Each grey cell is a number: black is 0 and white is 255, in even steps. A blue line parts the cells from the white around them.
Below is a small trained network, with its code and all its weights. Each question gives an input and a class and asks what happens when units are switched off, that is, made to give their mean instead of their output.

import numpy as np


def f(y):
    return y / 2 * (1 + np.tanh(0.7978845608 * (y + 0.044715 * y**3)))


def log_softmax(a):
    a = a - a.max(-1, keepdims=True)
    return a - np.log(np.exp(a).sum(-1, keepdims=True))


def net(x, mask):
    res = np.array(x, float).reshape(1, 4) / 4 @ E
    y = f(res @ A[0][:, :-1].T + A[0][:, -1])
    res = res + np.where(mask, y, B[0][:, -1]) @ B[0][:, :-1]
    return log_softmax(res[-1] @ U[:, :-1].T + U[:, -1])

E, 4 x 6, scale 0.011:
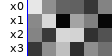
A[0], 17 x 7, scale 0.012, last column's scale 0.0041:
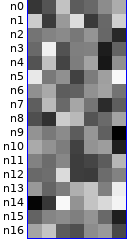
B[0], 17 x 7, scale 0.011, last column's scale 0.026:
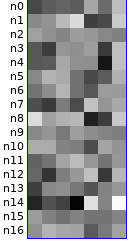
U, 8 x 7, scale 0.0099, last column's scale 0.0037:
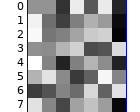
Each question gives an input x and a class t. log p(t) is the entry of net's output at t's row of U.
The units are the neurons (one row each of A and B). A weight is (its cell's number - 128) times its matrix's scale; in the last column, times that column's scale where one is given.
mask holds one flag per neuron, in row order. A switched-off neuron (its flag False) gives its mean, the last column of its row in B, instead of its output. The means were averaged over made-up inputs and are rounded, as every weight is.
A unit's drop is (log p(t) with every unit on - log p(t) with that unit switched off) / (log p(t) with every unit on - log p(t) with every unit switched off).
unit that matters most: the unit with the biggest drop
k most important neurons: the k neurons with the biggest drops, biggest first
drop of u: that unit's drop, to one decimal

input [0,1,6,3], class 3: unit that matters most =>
n8
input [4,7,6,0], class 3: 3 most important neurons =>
[n14, n1, n0]
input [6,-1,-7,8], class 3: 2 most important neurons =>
[n14, n11]
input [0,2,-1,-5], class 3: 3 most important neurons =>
[n14, n0, n12]
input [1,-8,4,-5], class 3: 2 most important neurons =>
[n8, n1]
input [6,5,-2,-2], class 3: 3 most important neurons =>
[n14, n16, n0]
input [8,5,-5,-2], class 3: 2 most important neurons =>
[n14, n16]
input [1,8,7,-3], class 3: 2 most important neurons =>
[n14, n1]
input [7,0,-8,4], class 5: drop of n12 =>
0.2
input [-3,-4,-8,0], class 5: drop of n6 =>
0.1
